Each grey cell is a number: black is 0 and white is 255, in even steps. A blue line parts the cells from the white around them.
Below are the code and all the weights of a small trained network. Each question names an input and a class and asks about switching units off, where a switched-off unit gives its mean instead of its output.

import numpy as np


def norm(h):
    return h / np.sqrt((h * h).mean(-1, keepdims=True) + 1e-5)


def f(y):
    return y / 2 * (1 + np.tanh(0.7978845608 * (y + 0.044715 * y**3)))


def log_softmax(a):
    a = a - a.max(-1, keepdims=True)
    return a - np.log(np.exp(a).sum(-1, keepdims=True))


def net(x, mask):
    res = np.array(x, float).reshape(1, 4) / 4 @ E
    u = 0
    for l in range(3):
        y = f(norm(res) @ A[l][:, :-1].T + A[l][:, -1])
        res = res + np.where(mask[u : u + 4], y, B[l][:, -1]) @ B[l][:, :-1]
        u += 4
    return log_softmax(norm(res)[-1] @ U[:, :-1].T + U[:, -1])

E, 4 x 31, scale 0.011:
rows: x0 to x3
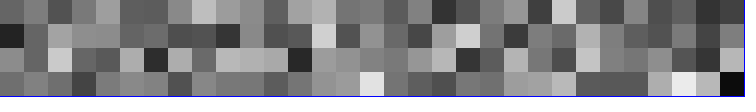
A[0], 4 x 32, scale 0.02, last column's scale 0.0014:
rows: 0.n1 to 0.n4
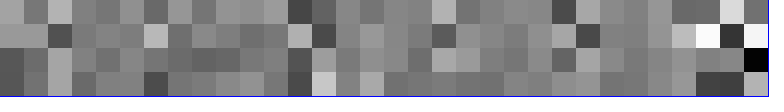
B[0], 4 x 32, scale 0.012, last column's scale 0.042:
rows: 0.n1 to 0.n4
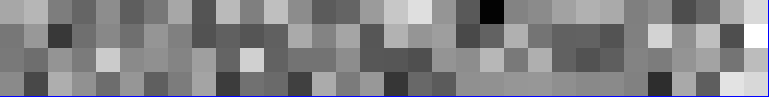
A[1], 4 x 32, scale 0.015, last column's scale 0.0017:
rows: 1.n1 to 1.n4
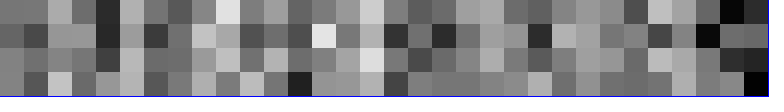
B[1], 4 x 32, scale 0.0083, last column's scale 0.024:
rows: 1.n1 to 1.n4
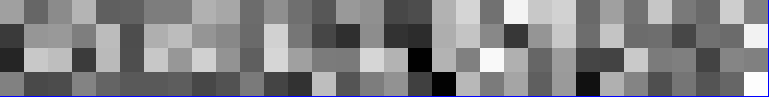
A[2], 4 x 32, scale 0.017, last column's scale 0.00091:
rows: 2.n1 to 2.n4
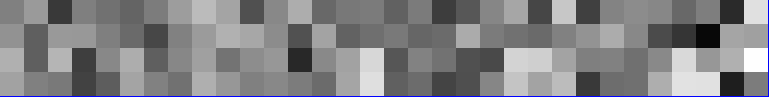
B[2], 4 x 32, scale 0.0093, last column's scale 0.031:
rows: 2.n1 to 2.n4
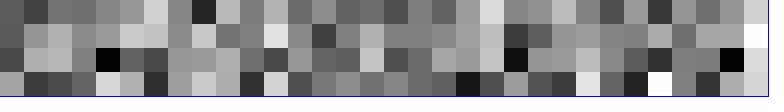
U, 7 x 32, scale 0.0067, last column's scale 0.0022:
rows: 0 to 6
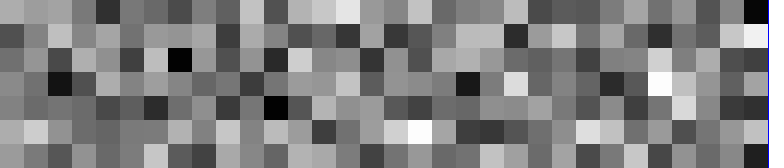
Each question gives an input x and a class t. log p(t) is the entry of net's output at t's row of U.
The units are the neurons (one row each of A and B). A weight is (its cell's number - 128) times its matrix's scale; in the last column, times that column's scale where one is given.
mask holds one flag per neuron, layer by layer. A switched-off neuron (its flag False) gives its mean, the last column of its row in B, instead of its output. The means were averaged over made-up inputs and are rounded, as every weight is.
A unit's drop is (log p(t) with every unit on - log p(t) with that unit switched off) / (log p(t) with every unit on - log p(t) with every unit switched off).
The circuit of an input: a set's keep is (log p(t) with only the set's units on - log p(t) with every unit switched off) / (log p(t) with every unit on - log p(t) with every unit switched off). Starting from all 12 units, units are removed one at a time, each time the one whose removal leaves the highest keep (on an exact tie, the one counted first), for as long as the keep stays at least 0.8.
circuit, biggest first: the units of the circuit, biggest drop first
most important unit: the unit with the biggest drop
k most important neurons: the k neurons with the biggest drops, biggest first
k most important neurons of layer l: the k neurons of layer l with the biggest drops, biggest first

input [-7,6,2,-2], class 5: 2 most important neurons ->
[0.n1; 0.n4]
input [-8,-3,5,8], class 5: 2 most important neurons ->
[2.n3; 0.n1]
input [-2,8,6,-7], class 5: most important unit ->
0.n1
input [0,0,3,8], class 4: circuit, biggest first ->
[0.n4; 0.n2; 2.n2]
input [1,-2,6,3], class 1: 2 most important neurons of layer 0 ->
[0.n4; 0.n2]
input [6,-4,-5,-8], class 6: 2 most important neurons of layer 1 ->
[1.n2; 1.n4]
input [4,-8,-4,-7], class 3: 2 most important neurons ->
[1.n2; 0.n1]
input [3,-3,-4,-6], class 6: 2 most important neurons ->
[0.n4; 0.n2]
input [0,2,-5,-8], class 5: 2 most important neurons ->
[0.n4; 0.n2]
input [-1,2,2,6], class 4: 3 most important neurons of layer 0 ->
[0.n3; 0.n1; 0.n2]
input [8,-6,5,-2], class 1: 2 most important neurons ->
[0.n2; 0.n1]
